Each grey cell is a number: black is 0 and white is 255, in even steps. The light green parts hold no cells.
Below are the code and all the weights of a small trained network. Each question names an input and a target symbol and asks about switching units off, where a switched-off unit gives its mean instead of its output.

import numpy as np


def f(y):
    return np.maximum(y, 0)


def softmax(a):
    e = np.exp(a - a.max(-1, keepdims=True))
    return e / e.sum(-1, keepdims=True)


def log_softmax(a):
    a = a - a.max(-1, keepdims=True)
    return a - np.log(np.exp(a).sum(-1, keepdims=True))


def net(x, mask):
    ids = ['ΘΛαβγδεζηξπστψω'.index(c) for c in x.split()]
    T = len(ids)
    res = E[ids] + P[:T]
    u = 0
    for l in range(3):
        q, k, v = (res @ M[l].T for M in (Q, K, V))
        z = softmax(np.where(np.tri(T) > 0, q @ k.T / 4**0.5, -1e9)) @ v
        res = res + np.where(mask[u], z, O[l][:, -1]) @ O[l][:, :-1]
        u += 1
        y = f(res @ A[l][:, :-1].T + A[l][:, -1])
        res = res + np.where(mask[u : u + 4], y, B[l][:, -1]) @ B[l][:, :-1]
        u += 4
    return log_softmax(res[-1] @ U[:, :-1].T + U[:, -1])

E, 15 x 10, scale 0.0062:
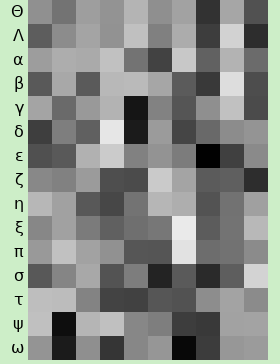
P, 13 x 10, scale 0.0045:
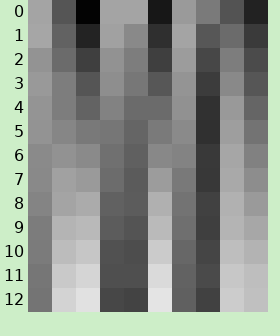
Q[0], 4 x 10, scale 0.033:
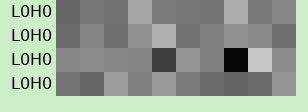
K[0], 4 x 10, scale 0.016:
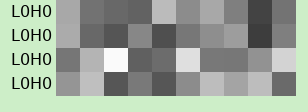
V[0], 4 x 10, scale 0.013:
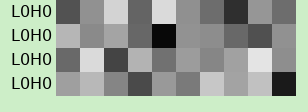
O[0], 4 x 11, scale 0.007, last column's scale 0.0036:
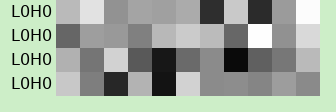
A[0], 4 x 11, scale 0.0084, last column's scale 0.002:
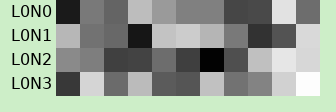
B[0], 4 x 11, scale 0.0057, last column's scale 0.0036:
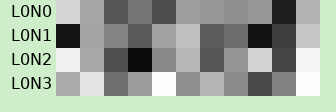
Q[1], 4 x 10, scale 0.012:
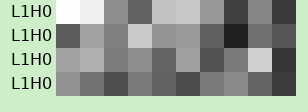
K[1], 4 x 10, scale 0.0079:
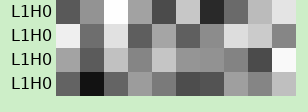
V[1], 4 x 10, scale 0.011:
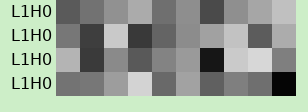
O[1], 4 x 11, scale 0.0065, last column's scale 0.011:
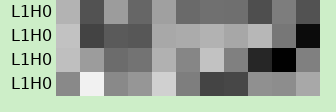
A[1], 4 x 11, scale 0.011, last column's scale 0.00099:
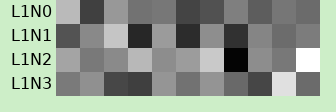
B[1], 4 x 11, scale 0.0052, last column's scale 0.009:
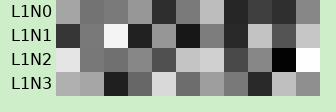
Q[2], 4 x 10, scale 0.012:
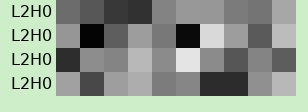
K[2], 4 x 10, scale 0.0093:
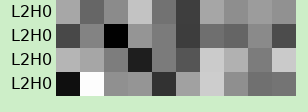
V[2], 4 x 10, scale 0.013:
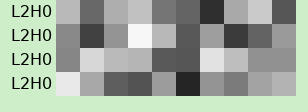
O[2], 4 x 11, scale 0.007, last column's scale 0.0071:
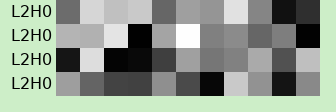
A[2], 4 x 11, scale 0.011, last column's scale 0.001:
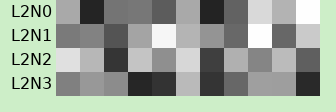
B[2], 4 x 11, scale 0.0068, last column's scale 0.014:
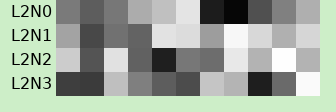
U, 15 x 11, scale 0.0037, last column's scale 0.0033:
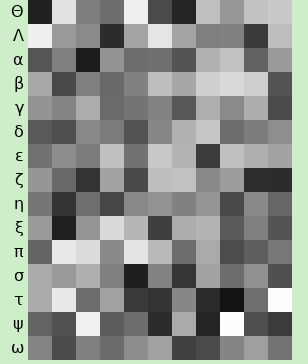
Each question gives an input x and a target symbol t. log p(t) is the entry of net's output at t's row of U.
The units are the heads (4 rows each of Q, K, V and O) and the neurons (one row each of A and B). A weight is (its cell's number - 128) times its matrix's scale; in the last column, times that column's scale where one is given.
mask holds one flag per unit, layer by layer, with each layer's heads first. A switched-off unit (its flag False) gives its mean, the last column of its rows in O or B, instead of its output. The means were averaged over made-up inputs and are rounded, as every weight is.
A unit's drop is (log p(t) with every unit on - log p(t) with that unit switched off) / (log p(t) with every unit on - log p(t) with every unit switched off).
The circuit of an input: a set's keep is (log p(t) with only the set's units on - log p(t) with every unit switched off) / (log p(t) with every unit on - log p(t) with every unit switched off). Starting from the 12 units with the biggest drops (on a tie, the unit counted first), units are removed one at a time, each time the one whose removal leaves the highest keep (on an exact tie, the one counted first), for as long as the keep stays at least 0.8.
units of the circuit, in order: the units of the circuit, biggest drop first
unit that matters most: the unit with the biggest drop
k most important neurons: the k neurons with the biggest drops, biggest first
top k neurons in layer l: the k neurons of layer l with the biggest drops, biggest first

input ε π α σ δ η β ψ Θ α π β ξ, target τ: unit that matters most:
L2N1
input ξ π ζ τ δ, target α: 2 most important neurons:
L0N2, L2N3
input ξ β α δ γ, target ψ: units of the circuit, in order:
L0H0, L1N1
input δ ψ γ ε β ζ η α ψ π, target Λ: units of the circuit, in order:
L0N3, L1H0, L2H0
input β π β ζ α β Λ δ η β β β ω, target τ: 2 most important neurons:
L2N1, L1N0
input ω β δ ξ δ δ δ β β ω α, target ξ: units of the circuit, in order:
L2H0, L0N2
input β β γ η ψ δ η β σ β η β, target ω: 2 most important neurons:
L1N3, L2N0
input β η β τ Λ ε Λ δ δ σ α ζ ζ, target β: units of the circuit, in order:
L0H0, L1N1, L2N2
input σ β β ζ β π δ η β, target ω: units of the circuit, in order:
L2H0, L2N0, L1N3, L0N1
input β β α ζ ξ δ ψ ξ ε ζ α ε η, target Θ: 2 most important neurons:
L1N2, L0N1
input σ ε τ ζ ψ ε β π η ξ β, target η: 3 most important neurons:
L2N3, L0N3, L1N3
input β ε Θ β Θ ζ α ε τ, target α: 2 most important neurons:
L0N0, L0N2
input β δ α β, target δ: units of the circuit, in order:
L2H0, L2N3, L1H0, L0N3
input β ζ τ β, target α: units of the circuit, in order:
L2H0, L0N2, L1H0
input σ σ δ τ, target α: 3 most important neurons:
L0N2, L0N0, L2N3
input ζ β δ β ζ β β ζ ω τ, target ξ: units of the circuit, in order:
L2H0, L1H0, L0N2
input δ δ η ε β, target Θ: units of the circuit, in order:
L0H0, L1H0, L1N2
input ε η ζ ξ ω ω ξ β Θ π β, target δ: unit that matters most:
L2N3
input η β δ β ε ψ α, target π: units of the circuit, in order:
L2H0, L0H0
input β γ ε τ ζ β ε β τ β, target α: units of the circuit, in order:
L2H0, L0N2
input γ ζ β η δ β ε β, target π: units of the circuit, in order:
L0H0, L2H0
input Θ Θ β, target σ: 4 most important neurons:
L2N2, L1N1, L2N1, L0N2
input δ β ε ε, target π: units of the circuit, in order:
L2H0, L0H0
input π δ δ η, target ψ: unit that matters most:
L0H0
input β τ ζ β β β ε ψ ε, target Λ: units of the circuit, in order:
L1H0, L0N0, L2H0
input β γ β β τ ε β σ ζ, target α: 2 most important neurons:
L0N2, L0N1
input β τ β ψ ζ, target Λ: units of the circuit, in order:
L1H0, L2H0, L0N1
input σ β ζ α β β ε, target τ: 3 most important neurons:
L2N1, L0N0, L2N2
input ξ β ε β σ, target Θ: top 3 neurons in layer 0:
L0N0, L0N2, L0N3
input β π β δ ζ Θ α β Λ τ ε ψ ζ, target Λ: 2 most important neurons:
L2N3, L0N1
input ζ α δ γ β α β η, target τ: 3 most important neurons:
L2N1, L0N1, L0N3
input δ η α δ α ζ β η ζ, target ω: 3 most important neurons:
L1N3, L2N0, L0N1
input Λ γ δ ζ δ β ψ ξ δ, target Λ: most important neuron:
L0N0
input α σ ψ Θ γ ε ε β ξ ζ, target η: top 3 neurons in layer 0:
L0N3, L0N1, L0N2
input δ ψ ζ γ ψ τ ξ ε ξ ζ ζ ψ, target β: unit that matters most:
L0H0
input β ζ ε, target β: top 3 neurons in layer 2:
L2N1, L2N2, L2N0
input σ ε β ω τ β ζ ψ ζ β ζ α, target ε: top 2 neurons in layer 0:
L0N1, L0N2
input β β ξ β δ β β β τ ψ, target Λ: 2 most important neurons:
L1N2, L2N3
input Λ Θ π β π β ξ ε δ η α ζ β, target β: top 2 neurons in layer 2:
L2N2, L2N1
